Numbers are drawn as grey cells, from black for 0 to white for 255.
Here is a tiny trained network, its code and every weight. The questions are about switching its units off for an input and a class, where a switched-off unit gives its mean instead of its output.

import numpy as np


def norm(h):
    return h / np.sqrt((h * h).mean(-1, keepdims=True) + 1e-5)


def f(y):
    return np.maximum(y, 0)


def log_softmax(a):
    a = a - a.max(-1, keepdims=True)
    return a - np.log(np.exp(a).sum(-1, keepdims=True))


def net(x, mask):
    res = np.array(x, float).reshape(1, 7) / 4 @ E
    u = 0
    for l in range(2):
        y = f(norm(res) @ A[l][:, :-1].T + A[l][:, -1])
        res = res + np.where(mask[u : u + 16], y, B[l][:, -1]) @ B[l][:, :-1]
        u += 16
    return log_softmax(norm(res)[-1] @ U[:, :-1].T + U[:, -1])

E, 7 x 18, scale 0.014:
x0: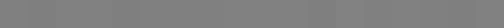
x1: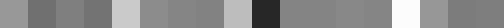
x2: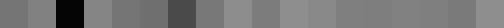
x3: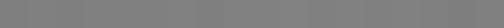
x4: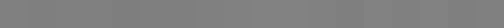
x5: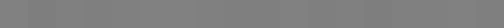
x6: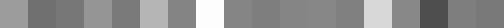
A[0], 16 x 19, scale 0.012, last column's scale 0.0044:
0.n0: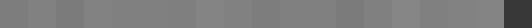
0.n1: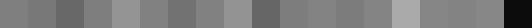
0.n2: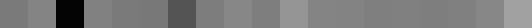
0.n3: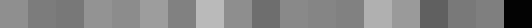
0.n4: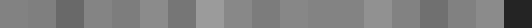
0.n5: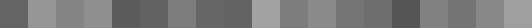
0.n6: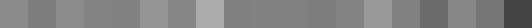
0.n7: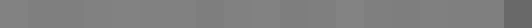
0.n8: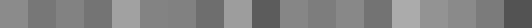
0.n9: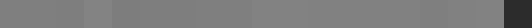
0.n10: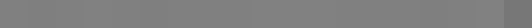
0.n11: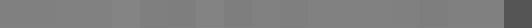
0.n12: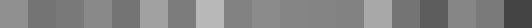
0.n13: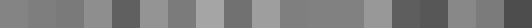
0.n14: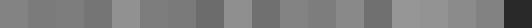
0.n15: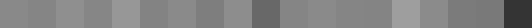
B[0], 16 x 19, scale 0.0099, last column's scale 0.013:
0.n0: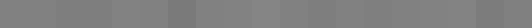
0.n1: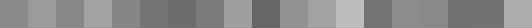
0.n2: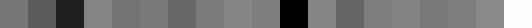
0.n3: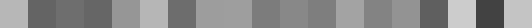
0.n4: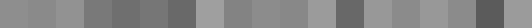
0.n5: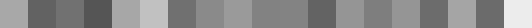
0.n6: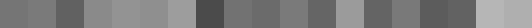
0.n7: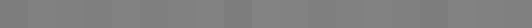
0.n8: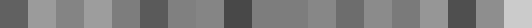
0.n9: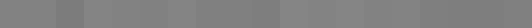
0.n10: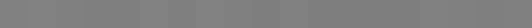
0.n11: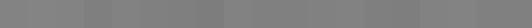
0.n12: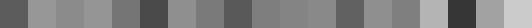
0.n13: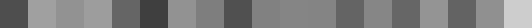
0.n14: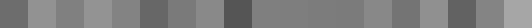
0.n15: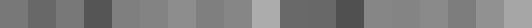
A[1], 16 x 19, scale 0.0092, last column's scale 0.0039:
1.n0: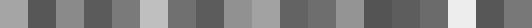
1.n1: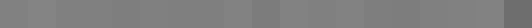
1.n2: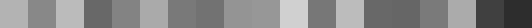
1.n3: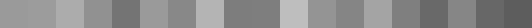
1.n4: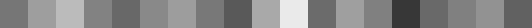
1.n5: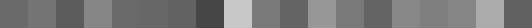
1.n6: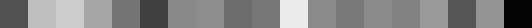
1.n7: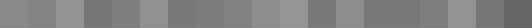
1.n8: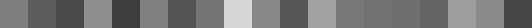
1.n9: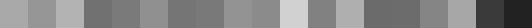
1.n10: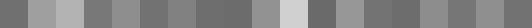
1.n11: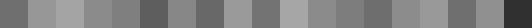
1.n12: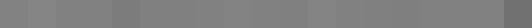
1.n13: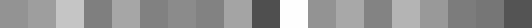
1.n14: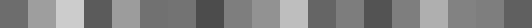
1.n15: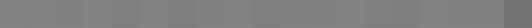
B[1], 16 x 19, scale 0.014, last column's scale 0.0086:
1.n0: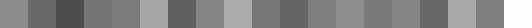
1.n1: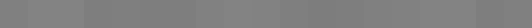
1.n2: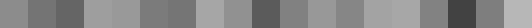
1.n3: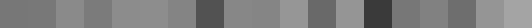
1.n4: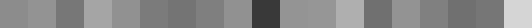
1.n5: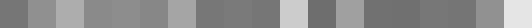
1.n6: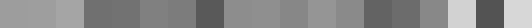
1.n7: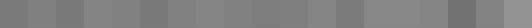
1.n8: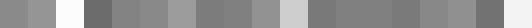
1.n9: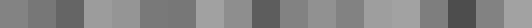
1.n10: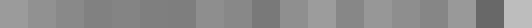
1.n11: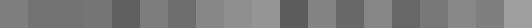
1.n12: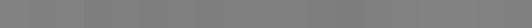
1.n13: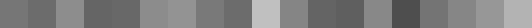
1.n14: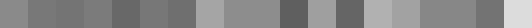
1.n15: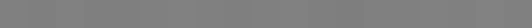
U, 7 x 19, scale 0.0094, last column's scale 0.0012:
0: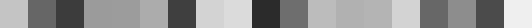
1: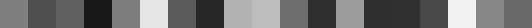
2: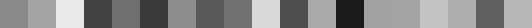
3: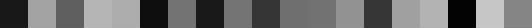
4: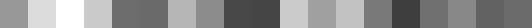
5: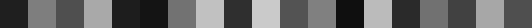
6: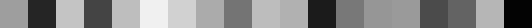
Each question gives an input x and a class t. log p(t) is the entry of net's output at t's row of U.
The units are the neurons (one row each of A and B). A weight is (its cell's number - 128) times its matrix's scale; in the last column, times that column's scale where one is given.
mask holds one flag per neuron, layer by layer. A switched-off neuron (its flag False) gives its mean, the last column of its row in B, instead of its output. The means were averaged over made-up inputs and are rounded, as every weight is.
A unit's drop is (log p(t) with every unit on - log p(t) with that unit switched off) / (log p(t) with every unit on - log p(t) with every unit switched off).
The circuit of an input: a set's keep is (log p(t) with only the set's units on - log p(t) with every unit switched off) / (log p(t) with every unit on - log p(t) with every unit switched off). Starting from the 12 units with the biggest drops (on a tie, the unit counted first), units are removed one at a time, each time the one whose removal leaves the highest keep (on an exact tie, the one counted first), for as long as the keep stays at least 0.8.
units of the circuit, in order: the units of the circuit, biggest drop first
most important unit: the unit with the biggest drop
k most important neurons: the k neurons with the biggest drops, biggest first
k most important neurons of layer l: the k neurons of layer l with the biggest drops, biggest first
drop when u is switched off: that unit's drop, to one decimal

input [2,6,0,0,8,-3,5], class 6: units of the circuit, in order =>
(0.n2 1.n13)
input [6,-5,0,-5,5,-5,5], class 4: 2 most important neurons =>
(0.n2 1.n6)
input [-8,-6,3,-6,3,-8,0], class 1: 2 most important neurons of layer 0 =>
(0.n5 0.n8)
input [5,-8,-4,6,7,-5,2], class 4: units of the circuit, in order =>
(0.n2)
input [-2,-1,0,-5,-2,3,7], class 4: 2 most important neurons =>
(0.n2 0.n13)
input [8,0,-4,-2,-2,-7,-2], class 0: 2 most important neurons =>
(0.n2 0.n12)
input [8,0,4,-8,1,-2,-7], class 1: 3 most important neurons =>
(0.n12 0.n13 0.n5)
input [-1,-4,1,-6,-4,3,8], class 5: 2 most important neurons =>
(1.n8 1.n5)
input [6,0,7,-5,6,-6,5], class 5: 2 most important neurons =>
(0.n12 0.n5)
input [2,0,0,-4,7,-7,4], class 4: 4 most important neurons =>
(0.n2 0.n12 0.n13 0.n5)
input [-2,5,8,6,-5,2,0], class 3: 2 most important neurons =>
(0.n5 1.n0)
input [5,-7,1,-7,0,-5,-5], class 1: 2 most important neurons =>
(0.n3 0.n1)
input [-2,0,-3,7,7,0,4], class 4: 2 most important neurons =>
(0.n2 0.n12)
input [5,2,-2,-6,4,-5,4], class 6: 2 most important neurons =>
(0.n3 0.n2)
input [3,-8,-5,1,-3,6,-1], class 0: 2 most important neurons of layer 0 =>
(0.n2 0.n5)
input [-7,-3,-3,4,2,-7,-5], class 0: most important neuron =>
(0.n2)
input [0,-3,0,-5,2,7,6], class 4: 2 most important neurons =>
(0.n2 1.n6)
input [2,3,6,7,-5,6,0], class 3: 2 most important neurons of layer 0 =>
(0.n5 0.n2)
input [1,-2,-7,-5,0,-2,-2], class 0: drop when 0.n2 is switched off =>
0.3
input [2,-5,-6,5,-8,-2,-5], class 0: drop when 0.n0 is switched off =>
0.0
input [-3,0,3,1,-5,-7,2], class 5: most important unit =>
0.n12
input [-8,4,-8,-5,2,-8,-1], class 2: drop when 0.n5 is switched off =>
0.1
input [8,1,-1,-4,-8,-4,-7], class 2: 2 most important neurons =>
(0.n2 0.n3)
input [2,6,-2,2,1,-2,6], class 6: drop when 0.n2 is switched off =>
0.9
